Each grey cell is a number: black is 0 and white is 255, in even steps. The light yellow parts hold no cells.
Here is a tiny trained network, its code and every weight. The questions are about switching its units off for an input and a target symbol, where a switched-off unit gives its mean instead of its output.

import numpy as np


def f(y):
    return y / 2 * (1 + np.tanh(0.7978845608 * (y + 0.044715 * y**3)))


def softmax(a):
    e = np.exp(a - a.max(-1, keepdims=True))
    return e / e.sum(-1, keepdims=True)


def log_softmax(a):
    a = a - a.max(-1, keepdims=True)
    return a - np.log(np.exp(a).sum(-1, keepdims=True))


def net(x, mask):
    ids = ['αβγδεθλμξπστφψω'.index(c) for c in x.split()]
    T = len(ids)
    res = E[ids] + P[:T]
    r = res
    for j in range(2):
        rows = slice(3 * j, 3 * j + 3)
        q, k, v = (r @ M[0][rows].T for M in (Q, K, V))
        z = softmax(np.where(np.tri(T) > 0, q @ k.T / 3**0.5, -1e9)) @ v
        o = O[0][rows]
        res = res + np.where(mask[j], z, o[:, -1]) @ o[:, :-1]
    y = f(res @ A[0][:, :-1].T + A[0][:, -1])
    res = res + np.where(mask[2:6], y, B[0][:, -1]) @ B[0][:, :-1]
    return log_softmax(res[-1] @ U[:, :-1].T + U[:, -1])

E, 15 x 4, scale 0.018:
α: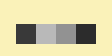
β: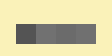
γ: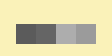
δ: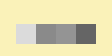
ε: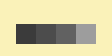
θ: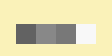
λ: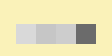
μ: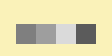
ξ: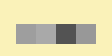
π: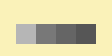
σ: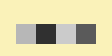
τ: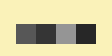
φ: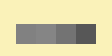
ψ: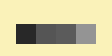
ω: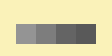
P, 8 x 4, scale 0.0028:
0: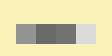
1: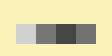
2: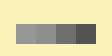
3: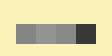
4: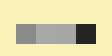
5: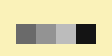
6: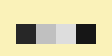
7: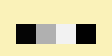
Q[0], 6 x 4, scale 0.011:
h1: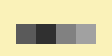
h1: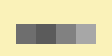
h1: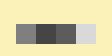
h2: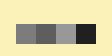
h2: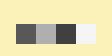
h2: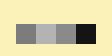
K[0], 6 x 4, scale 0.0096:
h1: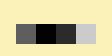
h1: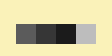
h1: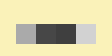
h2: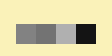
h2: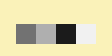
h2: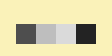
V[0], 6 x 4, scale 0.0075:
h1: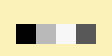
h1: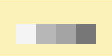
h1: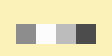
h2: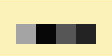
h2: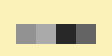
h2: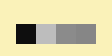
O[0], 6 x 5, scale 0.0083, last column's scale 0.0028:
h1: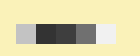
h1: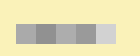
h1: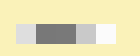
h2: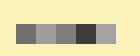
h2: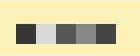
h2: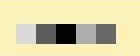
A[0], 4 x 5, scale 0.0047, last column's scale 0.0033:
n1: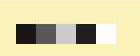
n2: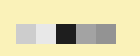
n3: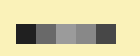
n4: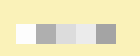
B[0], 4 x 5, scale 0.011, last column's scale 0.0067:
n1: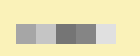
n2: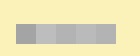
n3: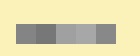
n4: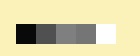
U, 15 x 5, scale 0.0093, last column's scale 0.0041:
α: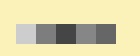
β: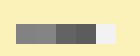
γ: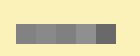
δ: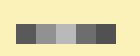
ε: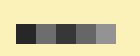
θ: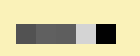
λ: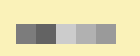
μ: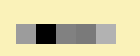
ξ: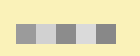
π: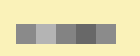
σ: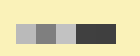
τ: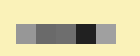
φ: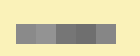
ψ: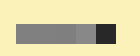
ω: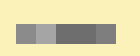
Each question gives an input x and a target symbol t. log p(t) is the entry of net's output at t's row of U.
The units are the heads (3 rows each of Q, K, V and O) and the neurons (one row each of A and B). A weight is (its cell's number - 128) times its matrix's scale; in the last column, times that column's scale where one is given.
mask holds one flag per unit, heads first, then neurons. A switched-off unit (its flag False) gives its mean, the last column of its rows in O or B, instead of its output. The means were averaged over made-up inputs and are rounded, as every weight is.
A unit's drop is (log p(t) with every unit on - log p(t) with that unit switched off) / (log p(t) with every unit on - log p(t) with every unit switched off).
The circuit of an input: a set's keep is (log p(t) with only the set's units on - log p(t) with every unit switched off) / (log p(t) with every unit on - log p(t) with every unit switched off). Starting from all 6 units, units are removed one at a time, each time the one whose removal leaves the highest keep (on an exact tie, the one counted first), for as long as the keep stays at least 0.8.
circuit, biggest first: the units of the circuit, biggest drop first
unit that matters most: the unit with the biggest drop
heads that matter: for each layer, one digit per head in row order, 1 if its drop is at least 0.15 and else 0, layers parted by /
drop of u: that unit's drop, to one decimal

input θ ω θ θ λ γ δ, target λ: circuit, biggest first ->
[h1, n4, h2]
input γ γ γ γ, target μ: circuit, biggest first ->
[h2, n2]
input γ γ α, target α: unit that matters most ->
h1
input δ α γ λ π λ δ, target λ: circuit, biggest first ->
[h1, n4, n2]
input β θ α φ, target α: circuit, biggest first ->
[h2, h1]
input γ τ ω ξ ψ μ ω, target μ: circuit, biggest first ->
[h1, n1]
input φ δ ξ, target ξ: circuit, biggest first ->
[n2, h1]
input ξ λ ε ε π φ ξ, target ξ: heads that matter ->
11
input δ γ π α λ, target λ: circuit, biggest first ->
[n4, h1]
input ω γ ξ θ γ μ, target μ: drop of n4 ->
0.1
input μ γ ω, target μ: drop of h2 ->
0.4
